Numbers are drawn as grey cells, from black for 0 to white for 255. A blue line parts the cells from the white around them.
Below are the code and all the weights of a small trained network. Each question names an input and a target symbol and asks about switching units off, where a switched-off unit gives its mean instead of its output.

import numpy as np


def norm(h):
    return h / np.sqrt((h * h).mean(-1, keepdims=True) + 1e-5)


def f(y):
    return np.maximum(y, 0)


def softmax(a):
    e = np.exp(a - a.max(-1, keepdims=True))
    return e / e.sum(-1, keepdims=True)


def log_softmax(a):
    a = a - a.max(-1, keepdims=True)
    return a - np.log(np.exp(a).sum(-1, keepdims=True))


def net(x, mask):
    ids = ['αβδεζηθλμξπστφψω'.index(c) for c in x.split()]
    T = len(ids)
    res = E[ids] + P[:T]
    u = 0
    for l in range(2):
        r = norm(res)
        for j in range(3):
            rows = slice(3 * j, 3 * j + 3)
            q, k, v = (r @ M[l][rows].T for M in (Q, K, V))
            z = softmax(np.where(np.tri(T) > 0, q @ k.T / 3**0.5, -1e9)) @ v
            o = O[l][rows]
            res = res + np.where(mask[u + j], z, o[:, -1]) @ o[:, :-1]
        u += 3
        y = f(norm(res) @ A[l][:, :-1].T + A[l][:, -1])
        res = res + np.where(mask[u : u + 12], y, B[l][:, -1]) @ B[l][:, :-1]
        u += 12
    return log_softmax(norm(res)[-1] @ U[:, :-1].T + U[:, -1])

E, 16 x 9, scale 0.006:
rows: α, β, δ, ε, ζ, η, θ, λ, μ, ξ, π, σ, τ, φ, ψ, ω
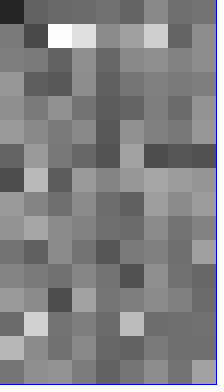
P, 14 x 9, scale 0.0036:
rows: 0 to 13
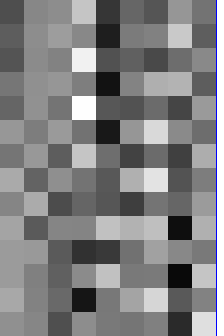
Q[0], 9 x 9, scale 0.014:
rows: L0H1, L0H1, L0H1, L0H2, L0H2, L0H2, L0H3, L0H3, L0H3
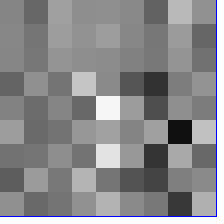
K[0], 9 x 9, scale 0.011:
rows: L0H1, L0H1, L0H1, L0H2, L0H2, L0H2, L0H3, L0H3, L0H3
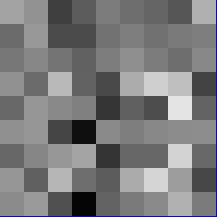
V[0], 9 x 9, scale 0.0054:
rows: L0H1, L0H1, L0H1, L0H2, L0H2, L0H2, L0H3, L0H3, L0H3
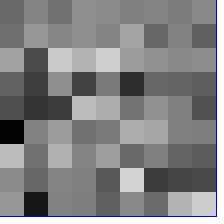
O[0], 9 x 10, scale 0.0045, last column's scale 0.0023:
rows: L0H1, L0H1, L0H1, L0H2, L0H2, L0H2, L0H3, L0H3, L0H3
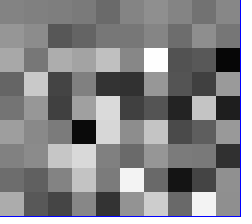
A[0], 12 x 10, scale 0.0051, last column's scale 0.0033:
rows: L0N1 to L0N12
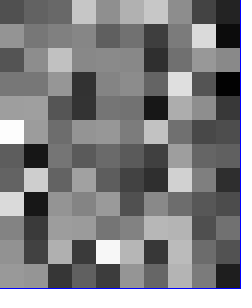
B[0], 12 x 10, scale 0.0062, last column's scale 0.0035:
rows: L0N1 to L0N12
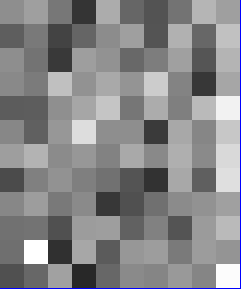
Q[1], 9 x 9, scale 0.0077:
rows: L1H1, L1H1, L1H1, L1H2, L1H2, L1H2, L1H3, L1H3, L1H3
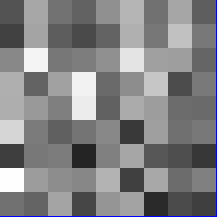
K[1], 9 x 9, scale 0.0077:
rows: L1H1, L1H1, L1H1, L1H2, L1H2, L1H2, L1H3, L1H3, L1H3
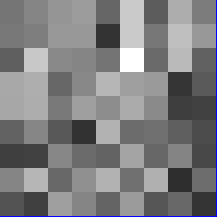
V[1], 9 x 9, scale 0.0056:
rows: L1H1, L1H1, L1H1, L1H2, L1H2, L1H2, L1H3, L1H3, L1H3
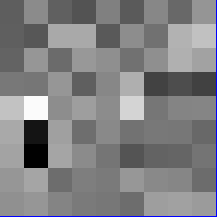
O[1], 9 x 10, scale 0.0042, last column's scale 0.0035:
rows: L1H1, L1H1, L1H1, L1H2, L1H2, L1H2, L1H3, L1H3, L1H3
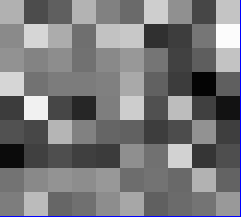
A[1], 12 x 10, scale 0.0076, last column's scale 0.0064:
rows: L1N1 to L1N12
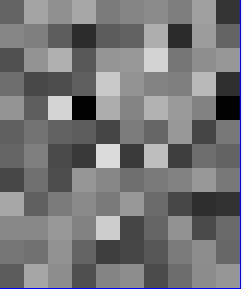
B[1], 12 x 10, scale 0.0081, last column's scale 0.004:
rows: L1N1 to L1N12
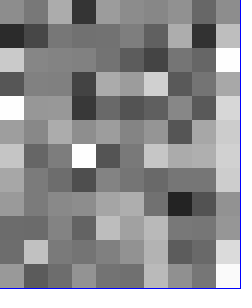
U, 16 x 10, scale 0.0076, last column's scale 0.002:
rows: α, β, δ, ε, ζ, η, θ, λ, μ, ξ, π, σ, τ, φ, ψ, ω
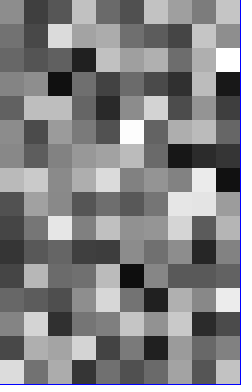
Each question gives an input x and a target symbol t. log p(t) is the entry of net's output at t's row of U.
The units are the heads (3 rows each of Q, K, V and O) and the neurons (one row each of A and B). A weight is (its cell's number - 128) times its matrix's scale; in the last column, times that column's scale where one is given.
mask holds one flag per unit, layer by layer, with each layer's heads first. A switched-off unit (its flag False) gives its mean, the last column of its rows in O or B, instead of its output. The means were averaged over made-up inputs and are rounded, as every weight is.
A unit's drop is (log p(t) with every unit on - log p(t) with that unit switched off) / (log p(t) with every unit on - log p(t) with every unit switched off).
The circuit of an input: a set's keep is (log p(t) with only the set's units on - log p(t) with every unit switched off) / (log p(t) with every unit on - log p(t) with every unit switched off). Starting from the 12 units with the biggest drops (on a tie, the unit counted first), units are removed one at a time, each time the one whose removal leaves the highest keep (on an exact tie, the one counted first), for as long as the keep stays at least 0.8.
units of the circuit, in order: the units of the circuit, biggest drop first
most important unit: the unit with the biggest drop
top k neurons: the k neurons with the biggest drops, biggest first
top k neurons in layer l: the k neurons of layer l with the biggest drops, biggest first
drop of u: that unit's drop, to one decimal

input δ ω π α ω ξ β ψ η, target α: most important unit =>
L0H1
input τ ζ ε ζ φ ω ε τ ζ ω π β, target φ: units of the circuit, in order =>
L0H3; L1H2; L0H2; L0N11
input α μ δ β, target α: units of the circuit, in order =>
L0H2; L1H1
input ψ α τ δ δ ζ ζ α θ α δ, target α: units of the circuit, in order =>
L0H2; L1N7; L1N2
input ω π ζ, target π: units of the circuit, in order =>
L0H3; L1N2; L0H2
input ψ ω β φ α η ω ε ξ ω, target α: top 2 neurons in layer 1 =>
L1N5; L1N11
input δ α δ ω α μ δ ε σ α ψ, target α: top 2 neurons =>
L1N7; L1N2
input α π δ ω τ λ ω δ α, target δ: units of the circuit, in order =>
L1N4; L0H2
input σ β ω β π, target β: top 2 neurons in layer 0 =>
L0N6; L0N7
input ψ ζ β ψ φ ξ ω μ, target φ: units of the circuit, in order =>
L1H2; L0H1; L0N5
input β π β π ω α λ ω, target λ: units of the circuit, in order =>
L0N11; L0H2
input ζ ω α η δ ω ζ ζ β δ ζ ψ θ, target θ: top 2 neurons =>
L0N7; L1N9
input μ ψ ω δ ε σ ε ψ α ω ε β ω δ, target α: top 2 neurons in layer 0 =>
L0N10; L0N7
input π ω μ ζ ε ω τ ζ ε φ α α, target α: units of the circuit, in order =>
L1N7
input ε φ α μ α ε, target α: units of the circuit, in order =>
L0H2; L1N7; L1N2
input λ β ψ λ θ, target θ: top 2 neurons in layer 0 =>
L0N6; L0N5
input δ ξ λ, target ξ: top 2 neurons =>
L0N8; L1N10
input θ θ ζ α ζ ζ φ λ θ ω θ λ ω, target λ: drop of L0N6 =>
0.0
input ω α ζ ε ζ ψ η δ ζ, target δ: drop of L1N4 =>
0.2
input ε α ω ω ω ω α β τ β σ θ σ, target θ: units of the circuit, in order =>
L0H3
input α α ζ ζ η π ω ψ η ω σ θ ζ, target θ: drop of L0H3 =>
1.1
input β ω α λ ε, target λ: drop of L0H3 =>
0.3
